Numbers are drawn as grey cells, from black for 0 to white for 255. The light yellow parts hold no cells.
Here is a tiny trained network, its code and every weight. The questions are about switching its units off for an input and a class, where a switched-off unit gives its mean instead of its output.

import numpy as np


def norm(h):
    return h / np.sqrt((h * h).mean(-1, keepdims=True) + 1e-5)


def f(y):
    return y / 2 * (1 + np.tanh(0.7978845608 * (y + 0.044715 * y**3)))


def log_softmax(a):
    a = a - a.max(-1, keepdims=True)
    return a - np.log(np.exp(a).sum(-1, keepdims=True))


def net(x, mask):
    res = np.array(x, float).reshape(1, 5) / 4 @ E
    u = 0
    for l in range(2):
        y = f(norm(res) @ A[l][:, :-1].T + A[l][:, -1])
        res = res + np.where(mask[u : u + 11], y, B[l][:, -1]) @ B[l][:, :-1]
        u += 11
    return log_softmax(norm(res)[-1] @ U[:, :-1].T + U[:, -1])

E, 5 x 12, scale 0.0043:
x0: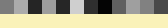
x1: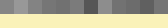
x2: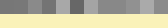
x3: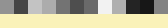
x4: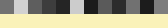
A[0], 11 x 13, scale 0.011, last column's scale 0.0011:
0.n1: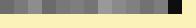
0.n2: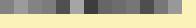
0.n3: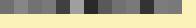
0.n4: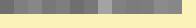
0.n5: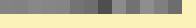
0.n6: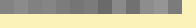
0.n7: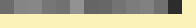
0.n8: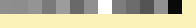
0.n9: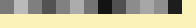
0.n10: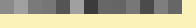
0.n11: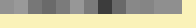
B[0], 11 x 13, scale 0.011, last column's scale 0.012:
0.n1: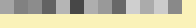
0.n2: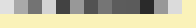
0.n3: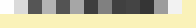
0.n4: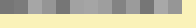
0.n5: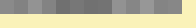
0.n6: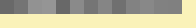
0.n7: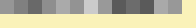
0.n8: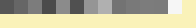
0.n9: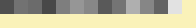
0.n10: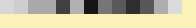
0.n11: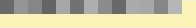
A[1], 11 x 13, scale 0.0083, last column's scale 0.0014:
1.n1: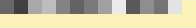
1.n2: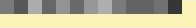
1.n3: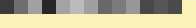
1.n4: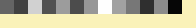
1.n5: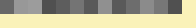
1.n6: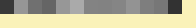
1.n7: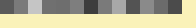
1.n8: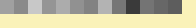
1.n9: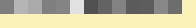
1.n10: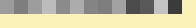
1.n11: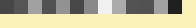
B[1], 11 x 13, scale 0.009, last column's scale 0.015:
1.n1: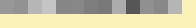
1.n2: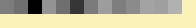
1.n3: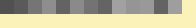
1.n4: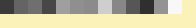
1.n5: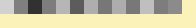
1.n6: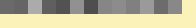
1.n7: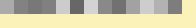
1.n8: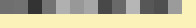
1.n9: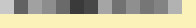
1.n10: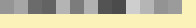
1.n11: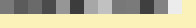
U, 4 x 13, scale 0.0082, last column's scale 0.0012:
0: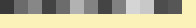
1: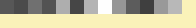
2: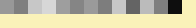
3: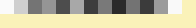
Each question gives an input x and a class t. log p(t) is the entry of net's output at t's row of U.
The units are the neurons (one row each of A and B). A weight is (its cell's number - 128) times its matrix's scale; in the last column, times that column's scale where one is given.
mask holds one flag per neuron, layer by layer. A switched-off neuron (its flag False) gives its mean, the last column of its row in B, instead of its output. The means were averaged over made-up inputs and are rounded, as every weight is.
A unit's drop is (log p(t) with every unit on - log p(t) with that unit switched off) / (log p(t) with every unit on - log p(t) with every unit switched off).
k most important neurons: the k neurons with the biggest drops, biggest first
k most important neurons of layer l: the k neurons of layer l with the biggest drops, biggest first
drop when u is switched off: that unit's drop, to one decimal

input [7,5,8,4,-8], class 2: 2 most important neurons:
[0.n8, 0.n3]
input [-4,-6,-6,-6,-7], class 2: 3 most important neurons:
[0.n8, 0.n3, 0.n9]
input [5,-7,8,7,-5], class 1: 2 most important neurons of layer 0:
[0.n3, 0.n10]
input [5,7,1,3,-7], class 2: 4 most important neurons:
[0.n8, 0.n3, 0.n2, 0.n10]
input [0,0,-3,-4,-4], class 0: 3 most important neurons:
[0.n3, 0.n10, 0.n2]
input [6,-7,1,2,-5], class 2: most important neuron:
[0.n3]
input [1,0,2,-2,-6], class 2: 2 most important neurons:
[0.n8, 0.n3]
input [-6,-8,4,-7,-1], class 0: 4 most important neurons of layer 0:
[0.n3, 0.n10, 0.n8, 0.n2]
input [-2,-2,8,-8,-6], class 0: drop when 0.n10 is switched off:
0.2
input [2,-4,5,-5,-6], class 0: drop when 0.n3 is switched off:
0.5
